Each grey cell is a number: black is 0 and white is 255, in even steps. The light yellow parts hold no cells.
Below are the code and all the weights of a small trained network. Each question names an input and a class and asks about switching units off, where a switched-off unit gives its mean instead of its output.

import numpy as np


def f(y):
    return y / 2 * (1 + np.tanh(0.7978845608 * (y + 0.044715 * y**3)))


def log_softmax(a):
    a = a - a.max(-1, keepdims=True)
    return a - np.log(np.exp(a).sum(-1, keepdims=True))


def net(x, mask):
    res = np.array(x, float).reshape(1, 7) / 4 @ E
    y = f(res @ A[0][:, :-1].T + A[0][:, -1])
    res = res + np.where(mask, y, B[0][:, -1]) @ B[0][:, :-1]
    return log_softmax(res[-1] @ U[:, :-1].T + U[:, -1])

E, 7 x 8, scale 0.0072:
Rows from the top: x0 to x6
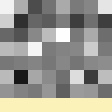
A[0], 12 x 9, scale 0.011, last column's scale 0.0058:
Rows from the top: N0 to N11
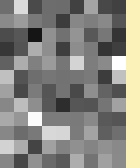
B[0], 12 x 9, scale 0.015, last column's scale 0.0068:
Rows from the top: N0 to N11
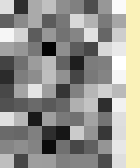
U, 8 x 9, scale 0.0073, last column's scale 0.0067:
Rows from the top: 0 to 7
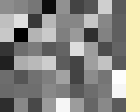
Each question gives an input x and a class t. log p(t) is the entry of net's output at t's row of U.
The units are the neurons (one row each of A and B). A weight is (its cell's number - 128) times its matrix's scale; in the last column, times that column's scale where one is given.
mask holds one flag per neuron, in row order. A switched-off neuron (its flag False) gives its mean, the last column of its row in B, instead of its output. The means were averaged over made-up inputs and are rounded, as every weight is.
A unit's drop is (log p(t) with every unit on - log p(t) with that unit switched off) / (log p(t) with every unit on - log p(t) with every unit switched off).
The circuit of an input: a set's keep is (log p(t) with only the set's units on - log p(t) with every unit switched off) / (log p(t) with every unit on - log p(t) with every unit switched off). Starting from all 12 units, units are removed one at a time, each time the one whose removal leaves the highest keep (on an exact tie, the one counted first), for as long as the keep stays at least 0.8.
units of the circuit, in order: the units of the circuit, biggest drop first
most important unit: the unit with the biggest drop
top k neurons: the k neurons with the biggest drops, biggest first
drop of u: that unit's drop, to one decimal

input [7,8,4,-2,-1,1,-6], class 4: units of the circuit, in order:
(N6; N5)
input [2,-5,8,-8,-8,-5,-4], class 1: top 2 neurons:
(N2; N7)
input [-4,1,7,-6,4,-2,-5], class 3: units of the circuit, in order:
(N9)
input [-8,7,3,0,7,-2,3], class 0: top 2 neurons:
(N3; N4)
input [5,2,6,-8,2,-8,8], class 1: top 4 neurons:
(N2; N11; N4; N3)
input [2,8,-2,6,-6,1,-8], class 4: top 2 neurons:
(N6; N5)
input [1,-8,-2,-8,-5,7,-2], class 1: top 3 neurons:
(N2; N0; N5)
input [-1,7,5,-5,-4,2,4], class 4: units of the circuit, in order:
(N5; N6)
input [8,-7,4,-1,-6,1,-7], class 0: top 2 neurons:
(N10; N5)
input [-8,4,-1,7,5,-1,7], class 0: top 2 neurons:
(N3; N2)
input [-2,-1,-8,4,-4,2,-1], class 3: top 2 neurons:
(N7; N1)
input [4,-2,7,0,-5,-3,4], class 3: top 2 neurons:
(N9; N3)
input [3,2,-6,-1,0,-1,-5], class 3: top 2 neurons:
(N7; N3)
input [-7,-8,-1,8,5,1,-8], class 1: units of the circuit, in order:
(N8)
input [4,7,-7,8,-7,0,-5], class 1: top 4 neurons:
(N8; N9; N4; N3)
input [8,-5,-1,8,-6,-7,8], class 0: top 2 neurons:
(N10; N2)
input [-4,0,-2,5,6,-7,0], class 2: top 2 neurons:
(N0; N2)
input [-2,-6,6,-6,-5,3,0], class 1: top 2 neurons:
(N2; N5)
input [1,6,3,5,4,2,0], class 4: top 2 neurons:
(N6; N5)
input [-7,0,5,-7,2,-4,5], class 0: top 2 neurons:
(N3; N8)
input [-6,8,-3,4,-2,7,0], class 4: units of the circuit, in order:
(N6)
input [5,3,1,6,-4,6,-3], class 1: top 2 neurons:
(N8; N0)
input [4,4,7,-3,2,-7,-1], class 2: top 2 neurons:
(N0; N7)
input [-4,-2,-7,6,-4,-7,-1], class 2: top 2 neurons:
(N0; N2)
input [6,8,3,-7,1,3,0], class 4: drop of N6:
0.6
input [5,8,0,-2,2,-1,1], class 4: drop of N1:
0.0
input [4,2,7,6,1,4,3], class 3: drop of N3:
0.2
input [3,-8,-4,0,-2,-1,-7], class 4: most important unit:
N4
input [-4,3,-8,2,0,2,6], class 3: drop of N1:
0.2
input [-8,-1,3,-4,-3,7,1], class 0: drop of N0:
0.2
